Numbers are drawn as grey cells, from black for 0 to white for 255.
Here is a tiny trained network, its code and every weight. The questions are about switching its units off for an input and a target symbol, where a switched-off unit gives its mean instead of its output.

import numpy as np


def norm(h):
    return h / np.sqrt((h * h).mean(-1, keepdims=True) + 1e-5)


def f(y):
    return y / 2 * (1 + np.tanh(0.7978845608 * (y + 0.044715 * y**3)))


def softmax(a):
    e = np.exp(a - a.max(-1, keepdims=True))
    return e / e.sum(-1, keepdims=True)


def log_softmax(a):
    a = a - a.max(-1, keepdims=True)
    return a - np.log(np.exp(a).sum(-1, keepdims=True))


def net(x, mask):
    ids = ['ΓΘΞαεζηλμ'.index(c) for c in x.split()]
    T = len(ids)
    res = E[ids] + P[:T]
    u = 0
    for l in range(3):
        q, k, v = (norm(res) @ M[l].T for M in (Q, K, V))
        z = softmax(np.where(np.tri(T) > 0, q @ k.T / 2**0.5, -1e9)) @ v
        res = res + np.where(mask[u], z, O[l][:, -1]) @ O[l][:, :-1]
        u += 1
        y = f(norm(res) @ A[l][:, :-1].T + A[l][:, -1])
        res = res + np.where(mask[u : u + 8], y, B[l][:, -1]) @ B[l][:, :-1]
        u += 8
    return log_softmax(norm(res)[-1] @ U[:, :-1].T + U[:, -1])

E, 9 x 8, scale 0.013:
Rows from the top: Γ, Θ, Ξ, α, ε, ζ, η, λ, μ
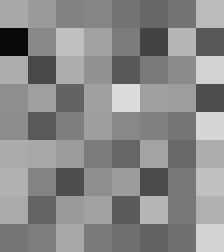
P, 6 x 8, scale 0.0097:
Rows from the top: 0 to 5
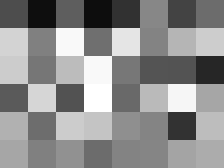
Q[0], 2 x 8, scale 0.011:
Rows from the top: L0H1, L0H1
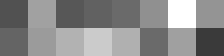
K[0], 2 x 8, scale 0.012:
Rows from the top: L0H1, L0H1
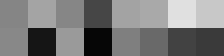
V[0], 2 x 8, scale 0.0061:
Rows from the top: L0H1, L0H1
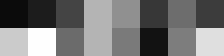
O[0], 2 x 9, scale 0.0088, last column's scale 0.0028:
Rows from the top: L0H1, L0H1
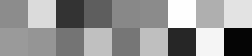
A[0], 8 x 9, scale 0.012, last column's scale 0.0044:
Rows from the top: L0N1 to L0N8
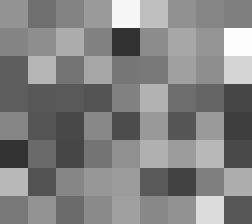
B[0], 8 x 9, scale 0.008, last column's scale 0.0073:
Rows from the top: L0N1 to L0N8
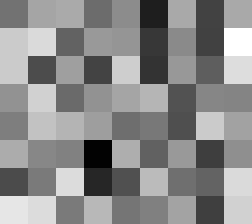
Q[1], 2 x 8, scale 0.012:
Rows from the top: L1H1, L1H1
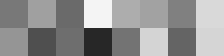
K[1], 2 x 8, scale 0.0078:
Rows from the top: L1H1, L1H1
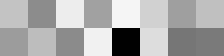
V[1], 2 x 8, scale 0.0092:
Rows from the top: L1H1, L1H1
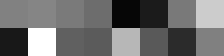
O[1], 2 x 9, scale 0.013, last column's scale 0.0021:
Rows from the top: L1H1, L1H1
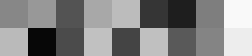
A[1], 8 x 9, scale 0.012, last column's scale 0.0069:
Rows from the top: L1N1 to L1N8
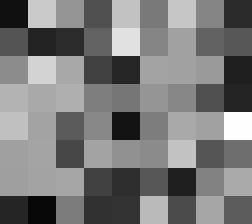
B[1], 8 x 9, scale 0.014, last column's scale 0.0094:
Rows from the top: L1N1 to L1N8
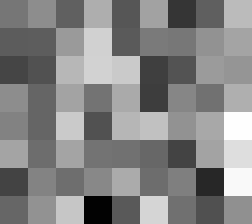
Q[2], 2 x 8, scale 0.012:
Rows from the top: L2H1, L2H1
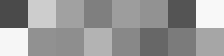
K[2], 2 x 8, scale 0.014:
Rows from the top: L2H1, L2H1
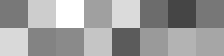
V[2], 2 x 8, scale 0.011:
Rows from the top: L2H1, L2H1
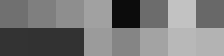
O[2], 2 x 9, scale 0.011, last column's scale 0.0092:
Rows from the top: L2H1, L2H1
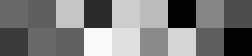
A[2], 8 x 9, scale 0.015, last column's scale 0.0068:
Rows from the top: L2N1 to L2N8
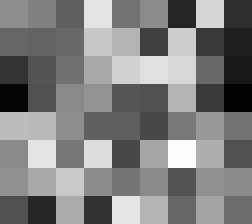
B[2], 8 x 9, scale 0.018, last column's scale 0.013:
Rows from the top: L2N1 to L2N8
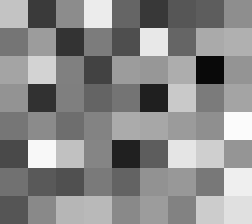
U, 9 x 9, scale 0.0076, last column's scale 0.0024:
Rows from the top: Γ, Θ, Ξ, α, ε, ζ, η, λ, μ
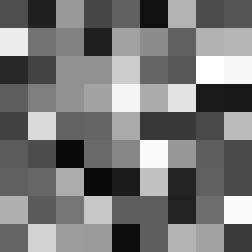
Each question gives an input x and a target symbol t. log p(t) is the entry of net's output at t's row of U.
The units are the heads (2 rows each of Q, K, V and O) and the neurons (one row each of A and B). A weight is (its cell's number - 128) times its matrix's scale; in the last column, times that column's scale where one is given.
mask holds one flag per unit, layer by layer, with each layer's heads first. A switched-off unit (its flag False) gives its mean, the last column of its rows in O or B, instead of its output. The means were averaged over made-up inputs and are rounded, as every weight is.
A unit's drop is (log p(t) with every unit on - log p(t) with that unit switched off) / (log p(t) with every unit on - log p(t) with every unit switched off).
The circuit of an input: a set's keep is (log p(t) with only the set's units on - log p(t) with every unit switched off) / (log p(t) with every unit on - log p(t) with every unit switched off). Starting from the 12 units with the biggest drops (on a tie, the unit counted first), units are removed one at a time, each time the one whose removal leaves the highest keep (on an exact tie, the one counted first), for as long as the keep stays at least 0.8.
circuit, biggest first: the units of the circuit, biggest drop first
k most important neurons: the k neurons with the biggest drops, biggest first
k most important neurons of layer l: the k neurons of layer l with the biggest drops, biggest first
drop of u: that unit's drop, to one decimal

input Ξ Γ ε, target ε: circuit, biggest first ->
[L1H1]
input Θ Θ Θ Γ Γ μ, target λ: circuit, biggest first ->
[L0H1 L2N1]
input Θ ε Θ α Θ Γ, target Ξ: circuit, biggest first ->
[L0H1 L1N3 L1H1]
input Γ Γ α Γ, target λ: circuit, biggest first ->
[L0H1 L2N1]
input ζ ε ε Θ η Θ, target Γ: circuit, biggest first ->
[L0H1 L2N4]
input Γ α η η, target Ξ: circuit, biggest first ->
[L1H1 L0H1 L1N3]
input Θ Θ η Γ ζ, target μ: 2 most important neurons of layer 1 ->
[L1N6 L1N5]
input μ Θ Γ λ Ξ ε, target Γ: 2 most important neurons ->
[L0N7 L1N7]
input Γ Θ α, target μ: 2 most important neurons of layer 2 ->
[L2N6 L2N2]
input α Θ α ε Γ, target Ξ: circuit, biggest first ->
[L1N3 L1H1]
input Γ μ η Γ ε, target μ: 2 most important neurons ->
[L0N8 L1N6]
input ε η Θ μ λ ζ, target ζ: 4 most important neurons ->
[L0N1 L1N7 L2N7 L0N8]
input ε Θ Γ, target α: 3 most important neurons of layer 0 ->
[L0N7 L0N8 L0N6]
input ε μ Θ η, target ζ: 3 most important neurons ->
[L0N7 L0N8 L1N7]
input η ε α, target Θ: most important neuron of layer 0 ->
[L0N6]
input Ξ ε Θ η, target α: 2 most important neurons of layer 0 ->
[L0N7 L0N1]
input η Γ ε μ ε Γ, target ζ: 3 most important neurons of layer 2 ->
[L2N7 L2N8 L2N6]
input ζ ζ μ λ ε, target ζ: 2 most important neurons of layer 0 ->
[L0N7 L0N1]
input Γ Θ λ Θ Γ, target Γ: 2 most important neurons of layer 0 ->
[L0N7 L0N2]
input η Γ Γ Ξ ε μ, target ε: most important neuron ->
[L1N7]
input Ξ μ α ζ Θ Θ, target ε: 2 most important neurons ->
[L0N8 L1N5]
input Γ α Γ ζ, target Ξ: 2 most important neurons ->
[L1N5 L1N3]
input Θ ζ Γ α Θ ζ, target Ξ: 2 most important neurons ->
[L1N3 L1N5]
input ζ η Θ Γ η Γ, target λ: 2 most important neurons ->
[L2N1 L0N5]
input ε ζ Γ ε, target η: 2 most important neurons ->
[L0N7 L1N8]
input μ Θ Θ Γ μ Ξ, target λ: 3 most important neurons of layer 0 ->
[L0N5 L0N3 L0N7]
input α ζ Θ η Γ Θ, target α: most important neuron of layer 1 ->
[L1N2]
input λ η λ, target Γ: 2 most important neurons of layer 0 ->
[L0N4 L0N7]
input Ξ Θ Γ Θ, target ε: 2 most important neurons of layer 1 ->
[L1N5 L1N1]
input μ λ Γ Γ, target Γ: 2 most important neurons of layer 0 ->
[L0N7 L0N5]
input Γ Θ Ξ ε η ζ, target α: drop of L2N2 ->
0.4
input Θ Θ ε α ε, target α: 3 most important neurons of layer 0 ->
[L0N7 L0N8 L0N1]
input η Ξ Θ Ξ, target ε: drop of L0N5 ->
0.3
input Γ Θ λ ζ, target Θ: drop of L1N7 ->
0.0
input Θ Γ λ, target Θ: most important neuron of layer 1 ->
[L1N6]
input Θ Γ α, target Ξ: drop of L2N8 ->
0.1
